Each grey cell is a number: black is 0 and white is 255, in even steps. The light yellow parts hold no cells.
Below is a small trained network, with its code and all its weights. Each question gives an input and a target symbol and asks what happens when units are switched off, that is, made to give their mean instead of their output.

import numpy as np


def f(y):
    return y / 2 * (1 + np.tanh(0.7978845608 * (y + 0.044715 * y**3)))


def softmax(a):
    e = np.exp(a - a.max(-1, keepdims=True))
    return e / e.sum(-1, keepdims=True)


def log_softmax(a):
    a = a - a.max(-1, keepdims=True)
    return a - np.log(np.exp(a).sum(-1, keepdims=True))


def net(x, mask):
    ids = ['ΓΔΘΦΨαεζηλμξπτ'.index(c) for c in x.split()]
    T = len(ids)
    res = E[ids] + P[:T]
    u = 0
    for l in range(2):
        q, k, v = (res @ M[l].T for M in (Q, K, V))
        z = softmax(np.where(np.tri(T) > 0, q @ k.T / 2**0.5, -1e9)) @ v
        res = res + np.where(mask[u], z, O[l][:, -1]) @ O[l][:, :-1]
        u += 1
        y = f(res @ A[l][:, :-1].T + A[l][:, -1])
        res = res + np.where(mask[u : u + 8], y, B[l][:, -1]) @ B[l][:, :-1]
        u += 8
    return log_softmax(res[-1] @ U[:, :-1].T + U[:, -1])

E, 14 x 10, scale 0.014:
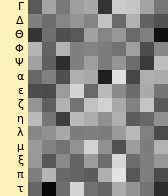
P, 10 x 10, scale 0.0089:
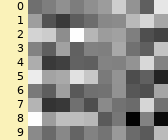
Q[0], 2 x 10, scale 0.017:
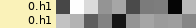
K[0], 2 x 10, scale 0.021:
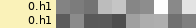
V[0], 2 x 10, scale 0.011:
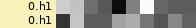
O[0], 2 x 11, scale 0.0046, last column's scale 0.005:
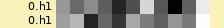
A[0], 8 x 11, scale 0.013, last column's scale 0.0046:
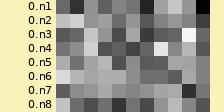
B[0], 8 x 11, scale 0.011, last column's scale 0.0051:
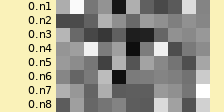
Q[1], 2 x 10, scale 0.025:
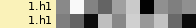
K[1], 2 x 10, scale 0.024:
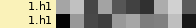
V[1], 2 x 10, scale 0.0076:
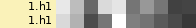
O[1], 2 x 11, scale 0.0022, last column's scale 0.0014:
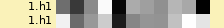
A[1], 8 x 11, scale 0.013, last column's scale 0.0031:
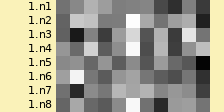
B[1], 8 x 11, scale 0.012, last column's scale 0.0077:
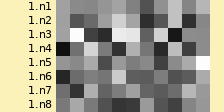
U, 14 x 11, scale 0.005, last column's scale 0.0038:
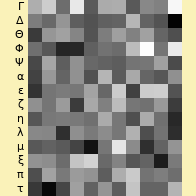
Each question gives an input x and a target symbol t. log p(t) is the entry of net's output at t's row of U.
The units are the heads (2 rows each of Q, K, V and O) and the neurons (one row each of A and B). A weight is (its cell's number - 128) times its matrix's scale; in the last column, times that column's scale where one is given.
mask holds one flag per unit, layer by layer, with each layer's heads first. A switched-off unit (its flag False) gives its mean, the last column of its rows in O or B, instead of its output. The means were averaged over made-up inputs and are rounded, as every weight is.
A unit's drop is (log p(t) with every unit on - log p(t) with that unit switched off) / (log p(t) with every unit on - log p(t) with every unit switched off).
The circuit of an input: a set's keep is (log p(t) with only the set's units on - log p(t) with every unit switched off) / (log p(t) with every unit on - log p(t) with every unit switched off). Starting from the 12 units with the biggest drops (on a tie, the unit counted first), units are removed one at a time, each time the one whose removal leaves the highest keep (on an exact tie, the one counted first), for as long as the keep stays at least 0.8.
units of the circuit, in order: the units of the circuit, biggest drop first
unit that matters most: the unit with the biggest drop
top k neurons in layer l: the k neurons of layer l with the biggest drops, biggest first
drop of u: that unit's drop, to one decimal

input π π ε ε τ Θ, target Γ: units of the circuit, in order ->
[0.h1 1.h1 0.n7 1.n6]
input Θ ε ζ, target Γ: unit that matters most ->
0.n6
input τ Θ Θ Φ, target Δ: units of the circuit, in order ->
[0.n3 0.n4 0.h1]
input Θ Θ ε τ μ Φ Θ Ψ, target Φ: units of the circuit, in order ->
[0.n8 0.h1]
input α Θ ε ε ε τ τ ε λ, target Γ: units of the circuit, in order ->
[0.n6 0.n7 1.n6]
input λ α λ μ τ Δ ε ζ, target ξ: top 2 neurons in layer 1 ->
[1.n2 1.n6]
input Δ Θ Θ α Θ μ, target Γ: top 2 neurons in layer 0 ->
[0.n6 0.n1]
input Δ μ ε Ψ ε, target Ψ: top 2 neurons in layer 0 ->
[0.n1 0.n3]
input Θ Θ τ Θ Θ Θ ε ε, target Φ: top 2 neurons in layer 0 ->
[0.n8 0.n5]
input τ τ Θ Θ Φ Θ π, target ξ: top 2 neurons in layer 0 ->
[0.n3 0.n7]
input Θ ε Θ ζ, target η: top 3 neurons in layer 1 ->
[1.n2 1.n4 1.n7]
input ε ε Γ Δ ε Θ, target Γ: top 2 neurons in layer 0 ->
[0.n1 0.n7]
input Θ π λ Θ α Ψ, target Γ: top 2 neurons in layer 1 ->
[1.n1 1.n6]
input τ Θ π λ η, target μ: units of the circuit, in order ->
[0.h1]
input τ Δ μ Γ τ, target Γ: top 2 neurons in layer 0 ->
[0.n1 0.n7]
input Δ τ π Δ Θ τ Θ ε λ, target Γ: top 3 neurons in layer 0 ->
[0.n6 0.n7 0.n8]
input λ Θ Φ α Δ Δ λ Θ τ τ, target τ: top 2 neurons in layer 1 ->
[1.n7 1.n5]
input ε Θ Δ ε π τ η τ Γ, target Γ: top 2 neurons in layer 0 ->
[0.n7 0.n6]
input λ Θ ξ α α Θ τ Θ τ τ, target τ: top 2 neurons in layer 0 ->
[0.n1 0.n3]
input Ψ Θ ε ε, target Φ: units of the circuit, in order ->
[0.n3]
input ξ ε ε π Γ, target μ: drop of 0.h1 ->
1.1
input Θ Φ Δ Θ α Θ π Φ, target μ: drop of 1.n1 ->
0.2
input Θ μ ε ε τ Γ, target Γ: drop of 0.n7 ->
0.5
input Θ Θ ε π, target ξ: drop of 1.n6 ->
0.3
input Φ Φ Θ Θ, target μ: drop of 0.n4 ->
0.1
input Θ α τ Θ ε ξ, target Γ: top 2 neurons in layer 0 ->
[0.n6 0.n8]
